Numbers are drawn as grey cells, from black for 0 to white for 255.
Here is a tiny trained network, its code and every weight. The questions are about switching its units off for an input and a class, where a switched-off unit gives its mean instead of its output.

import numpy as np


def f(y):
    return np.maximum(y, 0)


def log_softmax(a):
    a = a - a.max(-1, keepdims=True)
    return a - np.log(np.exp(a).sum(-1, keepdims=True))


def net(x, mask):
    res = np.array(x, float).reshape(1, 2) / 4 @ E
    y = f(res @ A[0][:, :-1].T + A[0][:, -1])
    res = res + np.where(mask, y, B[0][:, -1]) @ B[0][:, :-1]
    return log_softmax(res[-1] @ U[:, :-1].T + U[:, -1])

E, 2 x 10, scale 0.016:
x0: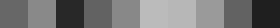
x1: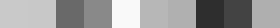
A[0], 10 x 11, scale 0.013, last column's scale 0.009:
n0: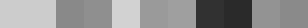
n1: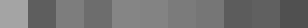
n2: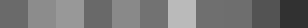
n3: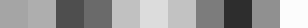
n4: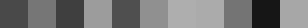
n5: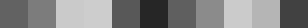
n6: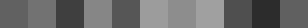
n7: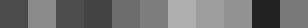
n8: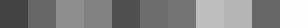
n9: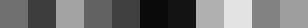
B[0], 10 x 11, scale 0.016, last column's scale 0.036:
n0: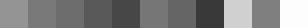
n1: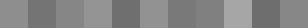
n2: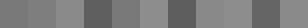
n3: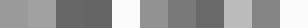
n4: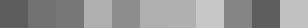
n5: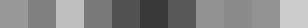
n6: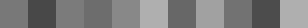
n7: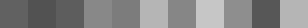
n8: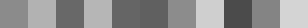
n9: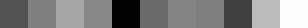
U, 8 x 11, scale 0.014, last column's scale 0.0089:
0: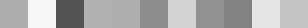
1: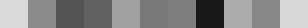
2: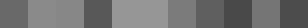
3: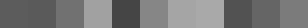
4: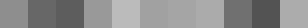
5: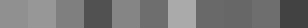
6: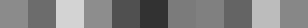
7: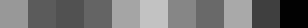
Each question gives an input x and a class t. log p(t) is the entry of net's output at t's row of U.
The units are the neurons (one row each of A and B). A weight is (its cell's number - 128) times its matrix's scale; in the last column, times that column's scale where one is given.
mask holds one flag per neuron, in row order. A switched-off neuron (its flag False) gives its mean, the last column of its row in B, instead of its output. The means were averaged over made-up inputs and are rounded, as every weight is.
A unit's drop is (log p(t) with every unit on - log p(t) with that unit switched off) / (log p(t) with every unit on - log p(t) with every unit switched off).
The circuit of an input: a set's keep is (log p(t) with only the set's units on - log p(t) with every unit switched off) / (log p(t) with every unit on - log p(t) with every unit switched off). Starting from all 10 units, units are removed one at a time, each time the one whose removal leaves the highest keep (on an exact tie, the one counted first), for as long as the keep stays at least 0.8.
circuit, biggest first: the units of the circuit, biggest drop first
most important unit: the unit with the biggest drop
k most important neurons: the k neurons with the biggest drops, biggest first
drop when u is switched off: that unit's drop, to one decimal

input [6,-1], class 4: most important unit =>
n0
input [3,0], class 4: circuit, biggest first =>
n0, n9
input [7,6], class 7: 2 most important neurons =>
n6, n7
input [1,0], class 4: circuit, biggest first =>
n9, n0
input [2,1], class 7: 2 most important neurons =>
n8, n9
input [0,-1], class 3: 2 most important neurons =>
n3, n5
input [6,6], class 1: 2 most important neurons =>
n0, n3
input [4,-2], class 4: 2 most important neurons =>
n9, n5
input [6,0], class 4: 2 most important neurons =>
n0, n4
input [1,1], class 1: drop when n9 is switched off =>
0.2
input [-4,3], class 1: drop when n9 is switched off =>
0.1
